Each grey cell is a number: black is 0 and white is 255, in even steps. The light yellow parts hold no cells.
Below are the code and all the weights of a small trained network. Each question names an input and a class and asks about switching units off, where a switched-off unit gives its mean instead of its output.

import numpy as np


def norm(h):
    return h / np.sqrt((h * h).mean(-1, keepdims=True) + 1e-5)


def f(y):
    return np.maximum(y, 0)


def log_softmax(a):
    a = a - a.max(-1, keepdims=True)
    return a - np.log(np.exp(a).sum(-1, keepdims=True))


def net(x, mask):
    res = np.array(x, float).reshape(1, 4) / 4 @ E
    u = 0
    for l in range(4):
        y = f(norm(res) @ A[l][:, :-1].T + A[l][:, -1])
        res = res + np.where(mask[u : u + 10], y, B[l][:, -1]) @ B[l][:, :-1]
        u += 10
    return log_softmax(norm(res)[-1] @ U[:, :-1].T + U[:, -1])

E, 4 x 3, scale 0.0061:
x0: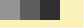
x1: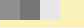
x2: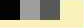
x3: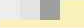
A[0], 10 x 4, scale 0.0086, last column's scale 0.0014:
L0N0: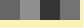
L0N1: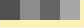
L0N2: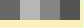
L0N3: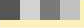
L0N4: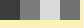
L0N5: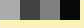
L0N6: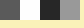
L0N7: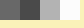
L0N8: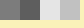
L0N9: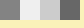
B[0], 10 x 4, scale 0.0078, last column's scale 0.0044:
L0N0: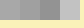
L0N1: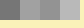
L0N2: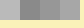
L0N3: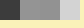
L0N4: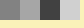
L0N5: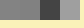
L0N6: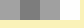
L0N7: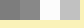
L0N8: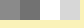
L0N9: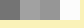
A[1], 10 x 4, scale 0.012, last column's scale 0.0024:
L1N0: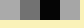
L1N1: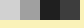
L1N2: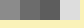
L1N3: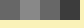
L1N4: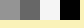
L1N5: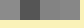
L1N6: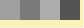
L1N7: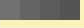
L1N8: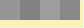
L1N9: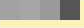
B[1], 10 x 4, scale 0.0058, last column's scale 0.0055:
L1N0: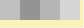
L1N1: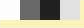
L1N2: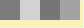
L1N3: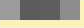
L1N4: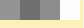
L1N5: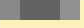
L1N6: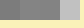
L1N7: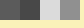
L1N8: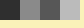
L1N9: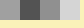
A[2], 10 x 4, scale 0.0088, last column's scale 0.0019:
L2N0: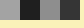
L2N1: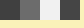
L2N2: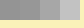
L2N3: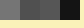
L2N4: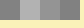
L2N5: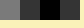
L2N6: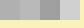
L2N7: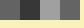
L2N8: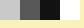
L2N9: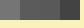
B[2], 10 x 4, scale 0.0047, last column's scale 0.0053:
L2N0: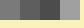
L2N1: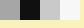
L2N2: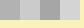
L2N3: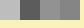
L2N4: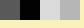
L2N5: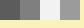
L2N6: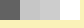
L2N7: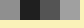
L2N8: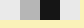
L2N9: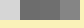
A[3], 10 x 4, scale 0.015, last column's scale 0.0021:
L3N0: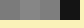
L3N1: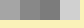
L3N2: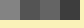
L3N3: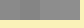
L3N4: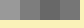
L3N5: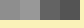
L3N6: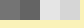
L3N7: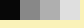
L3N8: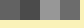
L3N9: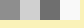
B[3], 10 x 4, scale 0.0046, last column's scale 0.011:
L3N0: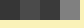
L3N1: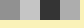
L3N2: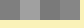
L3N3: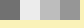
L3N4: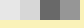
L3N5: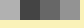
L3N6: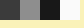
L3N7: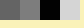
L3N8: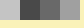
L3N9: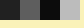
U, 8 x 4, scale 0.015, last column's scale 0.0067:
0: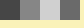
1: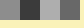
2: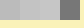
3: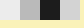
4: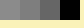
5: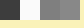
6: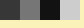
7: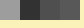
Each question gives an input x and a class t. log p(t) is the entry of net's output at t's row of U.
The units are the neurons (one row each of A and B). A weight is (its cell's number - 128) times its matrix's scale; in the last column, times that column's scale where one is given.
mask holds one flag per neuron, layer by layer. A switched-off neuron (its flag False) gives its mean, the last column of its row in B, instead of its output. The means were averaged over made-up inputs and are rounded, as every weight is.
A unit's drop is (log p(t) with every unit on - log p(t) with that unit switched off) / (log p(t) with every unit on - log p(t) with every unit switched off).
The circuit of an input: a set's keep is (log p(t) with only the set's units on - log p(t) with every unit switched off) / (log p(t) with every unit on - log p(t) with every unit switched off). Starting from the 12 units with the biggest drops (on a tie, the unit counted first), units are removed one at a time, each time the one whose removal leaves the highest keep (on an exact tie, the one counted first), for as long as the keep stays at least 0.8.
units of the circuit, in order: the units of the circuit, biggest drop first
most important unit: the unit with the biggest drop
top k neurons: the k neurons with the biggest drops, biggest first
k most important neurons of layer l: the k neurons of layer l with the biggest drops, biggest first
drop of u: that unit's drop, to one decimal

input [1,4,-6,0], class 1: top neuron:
(L1N1)
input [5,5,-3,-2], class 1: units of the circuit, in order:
(L1N1, L2N8)
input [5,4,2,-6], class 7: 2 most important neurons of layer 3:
(L3N8, L3N9)
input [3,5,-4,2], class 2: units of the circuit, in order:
(L3N7, L1N1)
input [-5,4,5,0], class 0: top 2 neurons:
(L0N8, L2N1)
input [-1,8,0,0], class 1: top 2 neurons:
(L2N1, L0N8)
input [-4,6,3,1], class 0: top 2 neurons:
(L0N8, L2N1)
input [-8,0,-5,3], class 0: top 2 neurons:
(L1N1, L2N8)
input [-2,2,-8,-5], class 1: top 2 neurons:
(L0N8, L0N7)
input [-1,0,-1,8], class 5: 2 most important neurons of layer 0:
(L0N9, L0N4)
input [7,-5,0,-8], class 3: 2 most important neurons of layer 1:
(L1N0, L1N2)
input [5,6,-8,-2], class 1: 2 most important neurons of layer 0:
(L0N8, L0N7)
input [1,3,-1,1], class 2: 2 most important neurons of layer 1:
(L1N4, L1N7)
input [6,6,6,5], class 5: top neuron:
(L0N6)
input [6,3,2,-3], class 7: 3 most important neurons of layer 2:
(L2N7, L2N6, L2N1)
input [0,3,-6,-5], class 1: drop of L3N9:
0.1
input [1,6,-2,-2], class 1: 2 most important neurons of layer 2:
(L2N1, L2N7)
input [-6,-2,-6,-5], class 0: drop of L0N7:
0.3
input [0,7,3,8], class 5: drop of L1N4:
-0.1
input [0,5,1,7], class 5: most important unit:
L3N6
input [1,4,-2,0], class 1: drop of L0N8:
-0.1
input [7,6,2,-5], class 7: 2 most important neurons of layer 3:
(L3N8, L3N9)
